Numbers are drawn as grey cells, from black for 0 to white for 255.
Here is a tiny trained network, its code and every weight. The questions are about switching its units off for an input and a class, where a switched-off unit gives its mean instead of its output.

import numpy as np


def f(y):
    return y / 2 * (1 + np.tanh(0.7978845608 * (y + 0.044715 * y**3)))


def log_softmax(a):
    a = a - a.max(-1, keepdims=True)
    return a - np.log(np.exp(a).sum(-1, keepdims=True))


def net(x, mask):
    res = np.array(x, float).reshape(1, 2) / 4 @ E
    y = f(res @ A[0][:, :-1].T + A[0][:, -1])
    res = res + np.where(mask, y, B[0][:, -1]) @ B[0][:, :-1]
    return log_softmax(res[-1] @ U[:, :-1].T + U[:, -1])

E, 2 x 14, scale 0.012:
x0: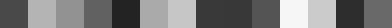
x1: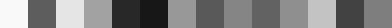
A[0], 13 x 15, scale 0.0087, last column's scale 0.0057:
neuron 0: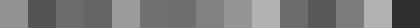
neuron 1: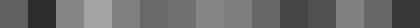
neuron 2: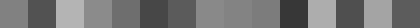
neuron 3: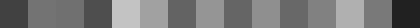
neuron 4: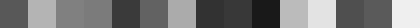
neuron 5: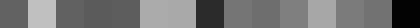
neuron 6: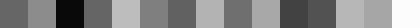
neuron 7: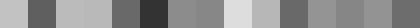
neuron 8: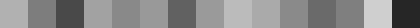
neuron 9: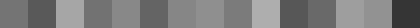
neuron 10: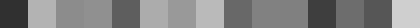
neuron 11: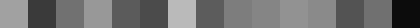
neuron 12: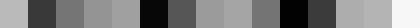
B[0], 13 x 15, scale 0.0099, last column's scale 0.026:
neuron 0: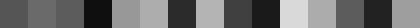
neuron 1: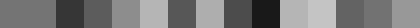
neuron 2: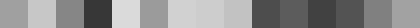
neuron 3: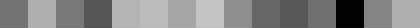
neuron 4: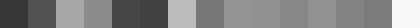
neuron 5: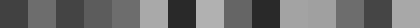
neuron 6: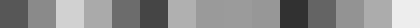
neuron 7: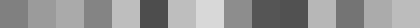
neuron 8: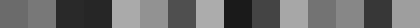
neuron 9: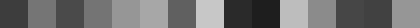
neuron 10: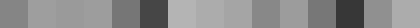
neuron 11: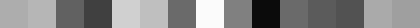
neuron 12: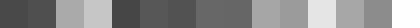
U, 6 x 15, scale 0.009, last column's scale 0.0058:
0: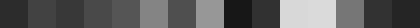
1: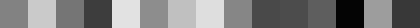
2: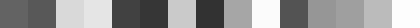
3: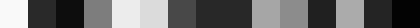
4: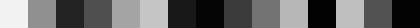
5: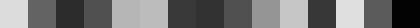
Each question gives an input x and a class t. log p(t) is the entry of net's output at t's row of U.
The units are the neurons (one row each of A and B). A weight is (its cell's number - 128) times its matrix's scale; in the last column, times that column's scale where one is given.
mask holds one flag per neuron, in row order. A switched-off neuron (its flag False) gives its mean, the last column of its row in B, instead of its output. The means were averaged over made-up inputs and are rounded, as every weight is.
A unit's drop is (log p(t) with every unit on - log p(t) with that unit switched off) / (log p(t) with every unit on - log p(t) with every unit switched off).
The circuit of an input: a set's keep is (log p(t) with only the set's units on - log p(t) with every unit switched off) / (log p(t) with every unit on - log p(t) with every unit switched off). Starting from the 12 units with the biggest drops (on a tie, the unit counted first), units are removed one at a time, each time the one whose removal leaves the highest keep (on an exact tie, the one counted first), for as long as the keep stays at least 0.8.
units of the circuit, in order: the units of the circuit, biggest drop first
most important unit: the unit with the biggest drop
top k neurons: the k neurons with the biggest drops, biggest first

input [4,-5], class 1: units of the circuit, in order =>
(neuron 12)
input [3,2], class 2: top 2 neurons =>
(neuron 0; neuron 8)
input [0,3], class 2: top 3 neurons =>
(neuron 3; neuron 0; neuron 8)
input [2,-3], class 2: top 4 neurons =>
(neuron 11; neuron 2; neuron 0; neuron 8)
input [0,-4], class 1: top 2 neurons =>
(neuron 12; neuron 4)
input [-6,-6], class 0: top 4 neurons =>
(neuron 12; neuron 0; neuron 8; neuron 2)
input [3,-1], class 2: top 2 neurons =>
(neuron 0; neuron 8)
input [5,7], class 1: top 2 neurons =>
(neuron 11; neuron 12)
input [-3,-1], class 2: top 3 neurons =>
(neuron 5; neuron 6; neuron 11)
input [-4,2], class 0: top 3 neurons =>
(neuron 4; neuron 6; neuron 12)
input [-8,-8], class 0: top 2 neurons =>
(neuron 12; neuron 0)
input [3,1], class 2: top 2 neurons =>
(neuron 0; neuron 8)
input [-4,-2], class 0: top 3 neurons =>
(neuron 0; neuron 4; neuron 8)
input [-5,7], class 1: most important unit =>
neuron 2
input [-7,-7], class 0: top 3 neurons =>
(neuron 12; neuron 0; neuron 8)
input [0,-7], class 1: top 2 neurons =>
(neuron 12; neuron 3)
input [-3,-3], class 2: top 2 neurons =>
(neuron 6; neuron 5)
